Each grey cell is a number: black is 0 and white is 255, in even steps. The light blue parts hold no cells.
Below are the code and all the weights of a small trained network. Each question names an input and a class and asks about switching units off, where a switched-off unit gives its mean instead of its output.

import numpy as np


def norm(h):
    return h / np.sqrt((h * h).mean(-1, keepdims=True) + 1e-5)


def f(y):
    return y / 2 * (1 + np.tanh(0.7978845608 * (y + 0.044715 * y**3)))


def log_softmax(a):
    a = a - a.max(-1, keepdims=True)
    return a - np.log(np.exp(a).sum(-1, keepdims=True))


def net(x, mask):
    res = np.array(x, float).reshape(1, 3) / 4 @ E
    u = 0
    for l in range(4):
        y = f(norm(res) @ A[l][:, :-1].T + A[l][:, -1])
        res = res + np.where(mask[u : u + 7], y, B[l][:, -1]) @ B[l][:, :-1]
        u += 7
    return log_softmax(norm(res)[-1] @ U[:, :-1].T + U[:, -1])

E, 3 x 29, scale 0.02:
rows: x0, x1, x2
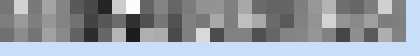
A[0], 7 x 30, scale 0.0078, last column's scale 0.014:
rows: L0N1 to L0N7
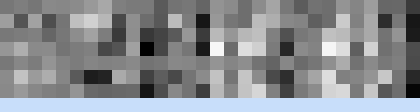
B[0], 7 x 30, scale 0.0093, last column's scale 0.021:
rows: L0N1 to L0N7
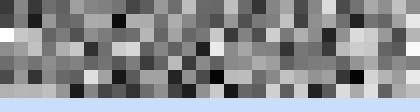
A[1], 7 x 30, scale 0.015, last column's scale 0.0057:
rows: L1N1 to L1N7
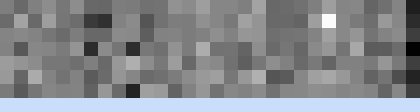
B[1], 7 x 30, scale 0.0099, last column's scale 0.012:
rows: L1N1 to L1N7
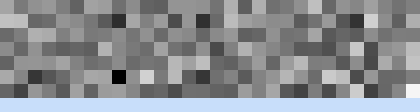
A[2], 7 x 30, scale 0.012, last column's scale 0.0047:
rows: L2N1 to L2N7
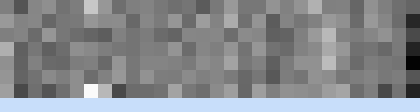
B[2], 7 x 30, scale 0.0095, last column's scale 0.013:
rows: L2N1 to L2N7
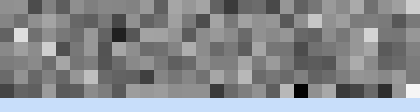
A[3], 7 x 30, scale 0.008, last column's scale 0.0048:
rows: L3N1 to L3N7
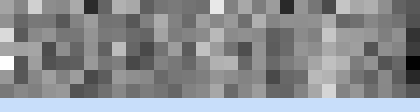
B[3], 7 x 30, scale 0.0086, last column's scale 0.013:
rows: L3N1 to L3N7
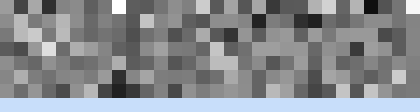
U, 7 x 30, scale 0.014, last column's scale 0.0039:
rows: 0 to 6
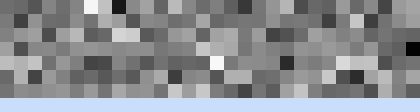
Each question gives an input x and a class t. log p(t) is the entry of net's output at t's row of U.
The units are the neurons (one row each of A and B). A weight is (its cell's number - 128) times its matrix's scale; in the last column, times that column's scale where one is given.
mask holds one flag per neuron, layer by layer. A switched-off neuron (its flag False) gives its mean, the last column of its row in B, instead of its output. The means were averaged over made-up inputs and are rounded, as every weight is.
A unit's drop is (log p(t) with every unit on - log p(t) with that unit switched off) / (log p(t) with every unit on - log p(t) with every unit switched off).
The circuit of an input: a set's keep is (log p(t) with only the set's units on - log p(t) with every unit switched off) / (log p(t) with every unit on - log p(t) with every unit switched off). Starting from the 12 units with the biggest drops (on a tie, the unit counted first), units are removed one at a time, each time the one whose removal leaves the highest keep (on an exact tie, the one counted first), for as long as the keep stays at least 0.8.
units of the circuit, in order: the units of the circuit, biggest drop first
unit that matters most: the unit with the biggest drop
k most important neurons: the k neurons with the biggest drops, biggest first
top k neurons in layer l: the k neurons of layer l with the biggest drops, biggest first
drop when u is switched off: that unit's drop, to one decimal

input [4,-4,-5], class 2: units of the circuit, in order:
(L0N6)
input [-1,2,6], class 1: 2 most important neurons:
(L1N7, L0N2)
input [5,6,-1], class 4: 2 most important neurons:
(L0N4, L0N7)
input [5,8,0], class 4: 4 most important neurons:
(L0N4, L0N7, L0N2, L2N7)
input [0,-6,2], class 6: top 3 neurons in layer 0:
(L0N6, L0N2, L0N4)
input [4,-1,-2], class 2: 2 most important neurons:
(L0N4, L0N2)
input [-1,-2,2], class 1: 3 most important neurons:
(L0N2, L0N4, L0N3)
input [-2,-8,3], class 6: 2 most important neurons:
(L0N6, L0N2)
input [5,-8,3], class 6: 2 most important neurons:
(L0N6, L0N4)
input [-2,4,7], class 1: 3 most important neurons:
(L1N7, L0N2, L1N4)
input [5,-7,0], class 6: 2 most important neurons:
(L0N4, L0N6)
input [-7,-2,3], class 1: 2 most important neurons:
(L0N6, L1N7)
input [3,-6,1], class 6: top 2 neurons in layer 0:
(L0N4, L0N6)
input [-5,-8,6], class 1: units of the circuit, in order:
(L0N2)
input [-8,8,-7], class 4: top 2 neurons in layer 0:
(L0N4, L0N7)
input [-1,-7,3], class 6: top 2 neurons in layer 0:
(L0N6, L0N2)
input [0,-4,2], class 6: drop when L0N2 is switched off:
0.4
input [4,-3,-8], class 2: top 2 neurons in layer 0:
(L0N4, L0N6)
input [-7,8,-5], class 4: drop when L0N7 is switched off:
0.1
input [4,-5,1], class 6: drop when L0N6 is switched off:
0.6
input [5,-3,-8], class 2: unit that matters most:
L3N1
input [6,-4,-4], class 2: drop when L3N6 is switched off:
0.0
